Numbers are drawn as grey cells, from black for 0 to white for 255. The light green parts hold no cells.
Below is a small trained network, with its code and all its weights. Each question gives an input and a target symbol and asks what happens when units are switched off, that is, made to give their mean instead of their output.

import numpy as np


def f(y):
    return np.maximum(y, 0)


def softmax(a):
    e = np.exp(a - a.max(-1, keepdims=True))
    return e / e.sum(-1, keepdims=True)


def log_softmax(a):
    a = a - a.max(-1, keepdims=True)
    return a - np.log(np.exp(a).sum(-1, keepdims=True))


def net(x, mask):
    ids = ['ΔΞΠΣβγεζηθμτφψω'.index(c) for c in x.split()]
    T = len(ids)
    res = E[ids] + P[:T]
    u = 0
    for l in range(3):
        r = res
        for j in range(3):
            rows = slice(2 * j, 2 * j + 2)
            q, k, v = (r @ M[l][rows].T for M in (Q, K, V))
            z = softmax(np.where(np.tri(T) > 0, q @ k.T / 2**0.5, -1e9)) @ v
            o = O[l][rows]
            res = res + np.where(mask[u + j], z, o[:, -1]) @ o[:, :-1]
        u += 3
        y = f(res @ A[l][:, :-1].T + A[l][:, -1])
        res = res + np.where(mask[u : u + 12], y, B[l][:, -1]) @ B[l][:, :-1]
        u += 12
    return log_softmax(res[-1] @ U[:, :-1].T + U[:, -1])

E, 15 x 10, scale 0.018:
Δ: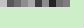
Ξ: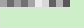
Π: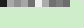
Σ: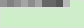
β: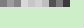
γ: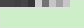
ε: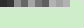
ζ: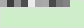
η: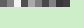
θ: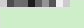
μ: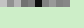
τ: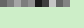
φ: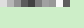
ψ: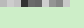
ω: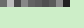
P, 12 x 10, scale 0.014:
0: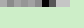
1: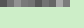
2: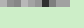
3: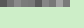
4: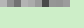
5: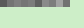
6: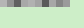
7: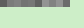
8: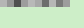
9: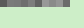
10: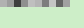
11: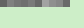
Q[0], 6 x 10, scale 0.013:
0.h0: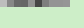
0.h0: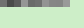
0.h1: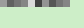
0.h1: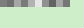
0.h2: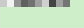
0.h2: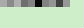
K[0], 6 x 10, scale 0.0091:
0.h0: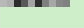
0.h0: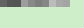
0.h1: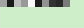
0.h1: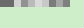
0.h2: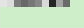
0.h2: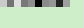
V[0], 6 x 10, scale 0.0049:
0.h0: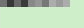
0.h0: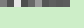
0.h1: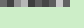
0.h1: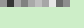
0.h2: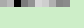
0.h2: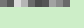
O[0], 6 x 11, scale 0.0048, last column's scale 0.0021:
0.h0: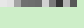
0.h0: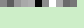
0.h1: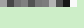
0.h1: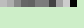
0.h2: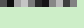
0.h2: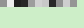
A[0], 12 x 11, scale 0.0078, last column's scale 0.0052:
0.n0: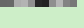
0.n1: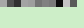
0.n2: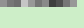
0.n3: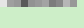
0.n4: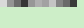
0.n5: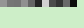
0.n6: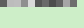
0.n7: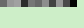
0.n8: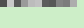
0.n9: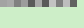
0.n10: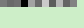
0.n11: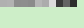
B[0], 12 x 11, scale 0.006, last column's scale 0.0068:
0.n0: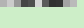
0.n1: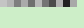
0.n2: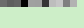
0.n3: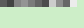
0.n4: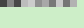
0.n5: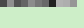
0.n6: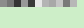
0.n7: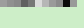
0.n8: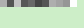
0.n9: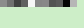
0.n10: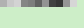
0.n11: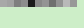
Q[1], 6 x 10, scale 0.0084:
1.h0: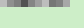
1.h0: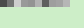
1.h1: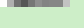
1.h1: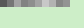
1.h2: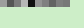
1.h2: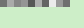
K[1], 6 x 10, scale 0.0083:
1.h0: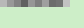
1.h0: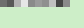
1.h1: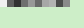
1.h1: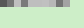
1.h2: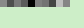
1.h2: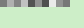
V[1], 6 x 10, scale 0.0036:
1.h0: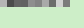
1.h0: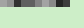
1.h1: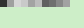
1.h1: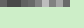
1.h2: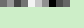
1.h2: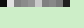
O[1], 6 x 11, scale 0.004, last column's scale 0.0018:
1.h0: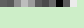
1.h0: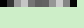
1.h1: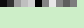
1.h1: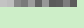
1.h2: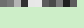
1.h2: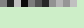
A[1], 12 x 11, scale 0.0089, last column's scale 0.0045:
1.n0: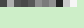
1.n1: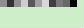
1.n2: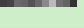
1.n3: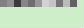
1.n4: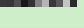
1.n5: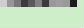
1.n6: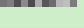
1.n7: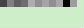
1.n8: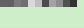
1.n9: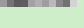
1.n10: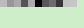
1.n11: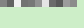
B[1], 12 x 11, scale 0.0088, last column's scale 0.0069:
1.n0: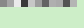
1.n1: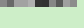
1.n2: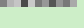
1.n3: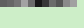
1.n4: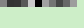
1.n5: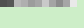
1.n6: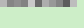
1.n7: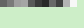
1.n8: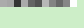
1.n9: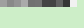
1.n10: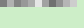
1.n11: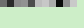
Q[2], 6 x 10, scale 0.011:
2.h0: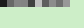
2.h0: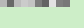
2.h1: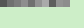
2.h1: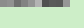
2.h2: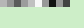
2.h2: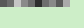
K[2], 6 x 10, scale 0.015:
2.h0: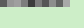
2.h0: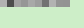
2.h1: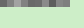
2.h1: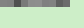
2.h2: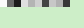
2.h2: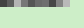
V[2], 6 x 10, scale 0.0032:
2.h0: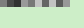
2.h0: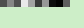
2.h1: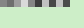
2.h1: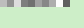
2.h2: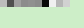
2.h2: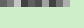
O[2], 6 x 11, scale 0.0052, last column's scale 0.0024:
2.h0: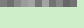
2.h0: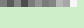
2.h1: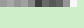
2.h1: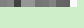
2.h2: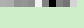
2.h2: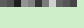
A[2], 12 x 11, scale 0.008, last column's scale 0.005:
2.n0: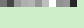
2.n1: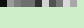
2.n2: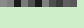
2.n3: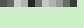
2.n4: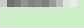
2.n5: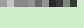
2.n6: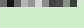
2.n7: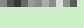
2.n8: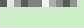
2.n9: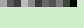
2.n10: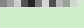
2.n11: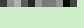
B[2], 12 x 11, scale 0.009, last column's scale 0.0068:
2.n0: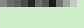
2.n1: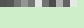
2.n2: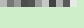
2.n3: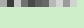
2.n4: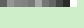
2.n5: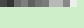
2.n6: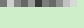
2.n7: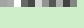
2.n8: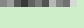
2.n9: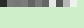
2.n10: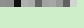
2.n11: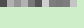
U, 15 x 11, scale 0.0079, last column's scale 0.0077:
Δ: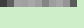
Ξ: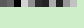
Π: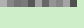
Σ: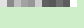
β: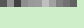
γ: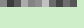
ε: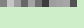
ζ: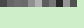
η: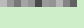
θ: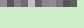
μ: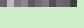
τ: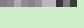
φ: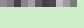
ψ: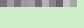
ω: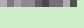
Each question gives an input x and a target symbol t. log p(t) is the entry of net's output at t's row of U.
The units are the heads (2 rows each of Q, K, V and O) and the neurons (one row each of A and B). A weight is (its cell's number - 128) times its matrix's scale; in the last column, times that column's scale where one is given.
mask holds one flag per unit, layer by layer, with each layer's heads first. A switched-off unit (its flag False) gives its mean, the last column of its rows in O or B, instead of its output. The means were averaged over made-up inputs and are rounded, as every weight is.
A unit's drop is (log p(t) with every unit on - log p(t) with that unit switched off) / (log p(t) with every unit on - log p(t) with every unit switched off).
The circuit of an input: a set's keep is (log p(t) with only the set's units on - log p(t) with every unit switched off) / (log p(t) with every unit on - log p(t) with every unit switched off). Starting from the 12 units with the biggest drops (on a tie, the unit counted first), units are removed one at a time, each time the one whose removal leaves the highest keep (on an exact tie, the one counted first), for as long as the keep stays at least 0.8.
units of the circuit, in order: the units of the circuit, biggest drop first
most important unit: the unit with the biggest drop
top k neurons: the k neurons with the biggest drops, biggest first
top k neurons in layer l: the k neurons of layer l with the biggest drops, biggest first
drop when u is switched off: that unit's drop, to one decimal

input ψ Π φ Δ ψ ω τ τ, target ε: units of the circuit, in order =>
(1.n0; 2.n8; 0.h2)
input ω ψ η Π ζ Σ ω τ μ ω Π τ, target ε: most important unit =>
1.n0
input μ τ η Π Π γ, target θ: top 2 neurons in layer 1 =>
(1.n4; 1.n0)
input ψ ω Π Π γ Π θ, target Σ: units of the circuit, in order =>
(2.n7; 2.n4)
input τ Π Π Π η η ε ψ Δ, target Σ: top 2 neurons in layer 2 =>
(2.n7; 2.n4)
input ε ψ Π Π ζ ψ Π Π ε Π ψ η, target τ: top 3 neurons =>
(1.n11; 0.n7; 2.n11)
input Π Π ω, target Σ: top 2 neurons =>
(0.n0; 0.n8)
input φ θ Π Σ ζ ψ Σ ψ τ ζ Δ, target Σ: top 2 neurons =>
(0.n9; 0.n2)
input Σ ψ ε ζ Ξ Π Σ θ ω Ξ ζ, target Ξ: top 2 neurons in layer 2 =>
(2.n9; 2.n5)
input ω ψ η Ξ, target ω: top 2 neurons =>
(1.n11; 2.n3)
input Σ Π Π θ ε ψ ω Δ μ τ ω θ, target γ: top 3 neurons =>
(2.n2; 1.n4; 2.n1)
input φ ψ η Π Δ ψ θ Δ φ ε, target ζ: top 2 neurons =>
(1.n11; 0.n10)
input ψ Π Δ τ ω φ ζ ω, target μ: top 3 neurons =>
(2.n2; 2.n11; 1.n7)
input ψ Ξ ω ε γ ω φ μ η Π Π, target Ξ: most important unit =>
0.h2
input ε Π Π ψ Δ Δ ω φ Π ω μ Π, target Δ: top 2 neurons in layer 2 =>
(2.n1; 2.n3)
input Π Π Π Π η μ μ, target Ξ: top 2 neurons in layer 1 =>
(1.n3; 1.n9)
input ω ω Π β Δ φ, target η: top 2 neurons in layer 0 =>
(0.n10; 0.n9)
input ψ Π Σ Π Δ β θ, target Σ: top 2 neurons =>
(0.n9; 1.n7)
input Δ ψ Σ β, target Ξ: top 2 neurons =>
(2.n9; 1.n7)
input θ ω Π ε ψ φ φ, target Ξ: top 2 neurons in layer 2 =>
(2.n9; 2.n2)
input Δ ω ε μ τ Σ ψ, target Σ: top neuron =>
(0.n9)
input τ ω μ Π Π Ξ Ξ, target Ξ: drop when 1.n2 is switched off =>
0.0
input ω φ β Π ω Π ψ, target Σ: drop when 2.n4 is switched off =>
0.1
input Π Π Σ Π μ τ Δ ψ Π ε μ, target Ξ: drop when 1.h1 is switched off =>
-0.1
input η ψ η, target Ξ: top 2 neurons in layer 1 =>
(1.n3; 1.n10)
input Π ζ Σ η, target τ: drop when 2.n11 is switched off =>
0.2
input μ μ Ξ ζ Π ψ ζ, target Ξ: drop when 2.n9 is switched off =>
0.5
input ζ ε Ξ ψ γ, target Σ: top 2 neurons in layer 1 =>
(1.n0; 1.n7)
